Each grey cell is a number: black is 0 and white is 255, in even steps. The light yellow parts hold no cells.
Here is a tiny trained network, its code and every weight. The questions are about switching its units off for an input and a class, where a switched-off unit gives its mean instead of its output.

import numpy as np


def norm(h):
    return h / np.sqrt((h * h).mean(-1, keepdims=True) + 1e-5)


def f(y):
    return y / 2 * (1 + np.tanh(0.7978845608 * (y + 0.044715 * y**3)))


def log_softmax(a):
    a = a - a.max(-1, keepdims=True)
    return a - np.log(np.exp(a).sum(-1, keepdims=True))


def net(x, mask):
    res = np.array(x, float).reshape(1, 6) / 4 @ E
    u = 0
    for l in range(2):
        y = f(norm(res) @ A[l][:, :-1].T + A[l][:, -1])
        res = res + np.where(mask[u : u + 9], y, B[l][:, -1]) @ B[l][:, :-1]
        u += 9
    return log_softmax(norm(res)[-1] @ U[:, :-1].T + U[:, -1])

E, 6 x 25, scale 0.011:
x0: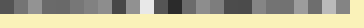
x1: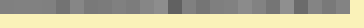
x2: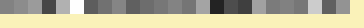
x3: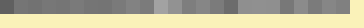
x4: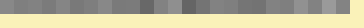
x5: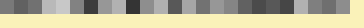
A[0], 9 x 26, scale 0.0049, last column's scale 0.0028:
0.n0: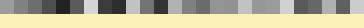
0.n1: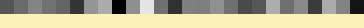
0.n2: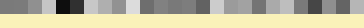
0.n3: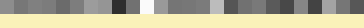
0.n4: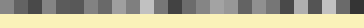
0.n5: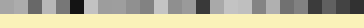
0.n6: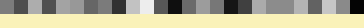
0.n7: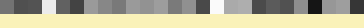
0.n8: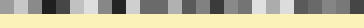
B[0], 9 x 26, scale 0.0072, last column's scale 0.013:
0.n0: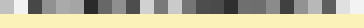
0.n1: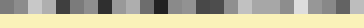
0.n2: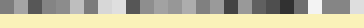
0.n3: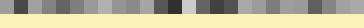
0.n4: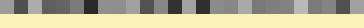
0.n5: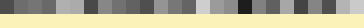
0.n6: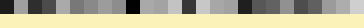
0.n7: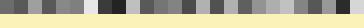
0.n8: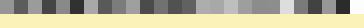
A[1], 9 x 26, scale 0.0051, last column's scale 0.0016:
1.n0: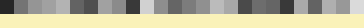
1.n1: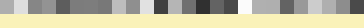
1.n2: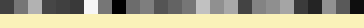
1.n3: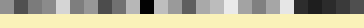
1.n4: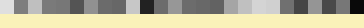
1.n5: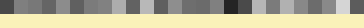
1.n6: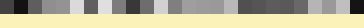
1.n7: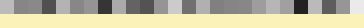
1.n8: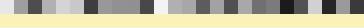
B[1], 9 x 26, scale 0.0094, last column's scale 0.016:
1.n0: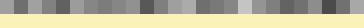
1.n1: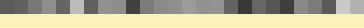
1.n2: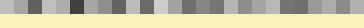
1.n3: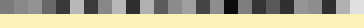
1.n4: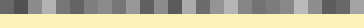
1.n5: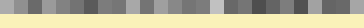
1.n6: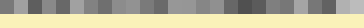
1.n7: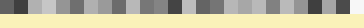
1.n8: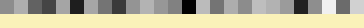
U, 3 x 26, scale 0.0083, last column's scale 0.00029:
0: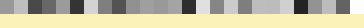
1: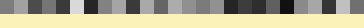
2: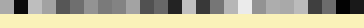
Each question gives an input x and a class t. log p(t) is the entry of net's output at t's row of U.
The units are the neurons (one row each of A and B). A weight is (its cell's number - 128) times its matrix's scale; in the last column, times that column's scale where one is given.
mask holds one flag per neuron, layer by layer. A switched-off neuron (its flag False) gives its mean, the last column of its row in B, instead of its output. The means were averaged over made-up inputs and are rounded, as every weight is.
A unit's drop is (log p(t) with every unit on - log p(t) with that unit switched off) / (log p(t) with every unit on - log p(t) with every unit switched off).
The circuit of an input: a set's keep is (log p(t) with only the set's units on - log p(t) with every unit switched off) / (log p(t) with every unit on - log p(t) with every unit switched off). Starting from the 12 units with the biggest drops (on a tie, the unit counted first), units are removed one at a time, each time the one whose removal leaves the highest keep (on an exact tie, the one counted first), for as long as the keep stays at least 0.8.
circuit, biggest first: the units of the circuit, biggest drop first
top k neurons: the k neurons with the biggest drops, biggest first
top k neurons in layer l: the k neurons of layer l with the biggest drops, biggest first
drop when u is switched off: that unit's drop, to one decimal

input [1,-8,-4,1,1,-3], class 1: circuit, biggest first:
[0.n0]
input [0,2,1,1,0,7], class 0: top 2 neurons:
[0.n8 1.n3]
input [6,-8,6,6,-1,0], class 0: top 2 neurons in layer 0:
[0.n0 0.n2]
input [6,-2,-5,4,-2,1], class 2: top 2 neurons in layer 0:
[0.n7 0.n4]
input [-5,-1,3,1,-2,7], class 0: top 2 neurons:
[1.n8 0.n8]
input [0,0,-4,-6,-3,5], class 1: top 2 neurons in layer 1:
[1.n3 1.n7]
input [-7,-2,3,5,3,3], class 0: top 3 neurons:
[0.n8 1.n8 0.n7]
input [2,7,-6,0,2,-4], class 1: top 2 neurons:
[1.n1 0.n1]
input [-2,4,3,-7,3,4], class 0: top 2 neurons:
[0.n8 0.n7]
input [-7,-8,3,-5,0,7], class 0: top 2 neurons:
[1.n8 0.n8]
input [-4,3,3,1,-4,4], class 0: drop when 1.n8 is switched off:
0.3
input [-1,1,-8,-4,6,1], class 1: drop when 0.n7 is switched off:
0.8
